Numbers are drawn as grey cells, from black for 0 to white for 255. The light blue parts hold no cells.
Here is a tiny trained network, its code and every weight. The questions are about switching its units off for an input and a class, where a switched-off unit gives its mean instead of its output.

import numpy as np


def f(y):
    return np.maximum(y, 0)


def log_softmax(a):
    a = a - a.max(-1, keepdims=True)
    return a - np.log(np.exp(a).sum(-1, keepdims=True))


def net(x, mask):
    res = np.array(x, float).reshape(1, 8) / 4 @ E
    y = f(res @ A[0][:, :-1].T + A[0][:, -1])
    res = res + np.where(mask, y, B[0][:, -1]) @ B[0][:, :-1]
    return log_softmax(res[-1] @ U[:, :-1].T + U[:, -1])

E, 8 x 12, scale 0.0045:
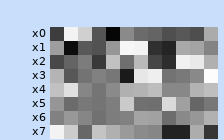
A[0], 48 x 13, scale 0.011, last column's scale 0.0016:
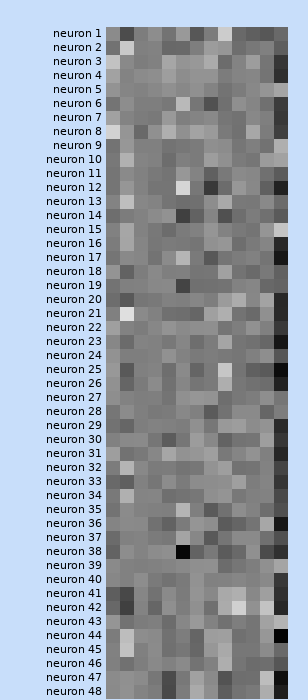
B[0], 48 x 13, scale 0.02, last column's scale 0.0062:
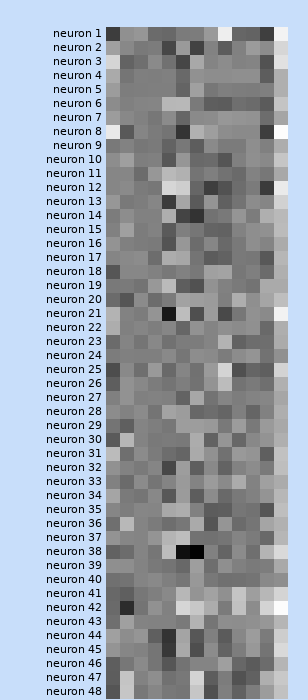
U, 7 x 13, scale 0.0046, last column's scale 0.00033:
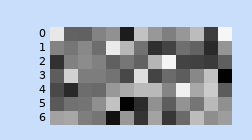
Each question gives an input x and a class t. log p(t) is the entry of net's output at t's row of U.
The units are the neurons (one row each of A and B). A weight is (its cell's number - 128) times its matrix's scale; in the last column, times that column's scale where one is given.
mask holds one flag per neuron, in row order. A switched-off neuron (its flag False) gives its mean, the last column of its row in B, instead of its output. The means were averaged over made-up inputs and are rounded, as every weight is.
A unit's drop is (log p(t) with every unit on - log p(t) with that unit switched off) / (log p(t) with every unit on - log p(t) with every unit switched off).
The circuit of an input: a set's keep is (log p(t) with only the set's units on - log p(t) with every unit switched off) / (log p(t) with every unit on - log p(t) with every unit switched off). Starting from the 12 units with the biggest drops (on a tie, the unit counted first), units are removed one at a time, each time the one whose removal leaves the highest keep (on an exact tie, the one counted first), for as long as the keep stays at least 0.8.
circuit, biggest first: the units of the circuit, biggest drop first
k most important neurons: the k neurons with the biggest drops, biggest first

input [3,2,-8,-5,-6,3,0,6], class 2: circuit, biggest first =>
neuron 1
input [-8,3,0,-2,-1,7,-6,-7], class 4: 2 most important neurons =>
neuron 42; neuron 41
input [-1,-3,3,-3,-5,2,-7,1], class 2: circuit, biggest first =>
neuron 1; neuron 25
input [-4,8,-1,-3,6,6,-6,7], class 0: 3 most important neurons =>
neuron 8; neuron 3; neuron 31
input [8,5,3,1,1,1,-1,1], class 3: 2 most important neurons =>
neuron 47; neuron 48
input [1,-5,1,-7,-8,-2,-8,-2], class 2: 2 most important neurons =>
neuron 1; neuron 25
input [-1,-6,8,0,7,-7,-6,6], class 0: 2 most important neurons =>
neuron 8; neuron 3
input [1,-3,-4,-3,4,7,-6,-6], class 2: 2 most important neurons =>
neuron 1; neuron 25
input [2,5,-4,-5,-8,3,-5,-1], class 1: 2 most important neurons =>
neuron 12; neuron 6
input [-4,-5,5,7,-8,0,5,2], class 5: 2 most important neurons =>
neuron 38; neuron 14
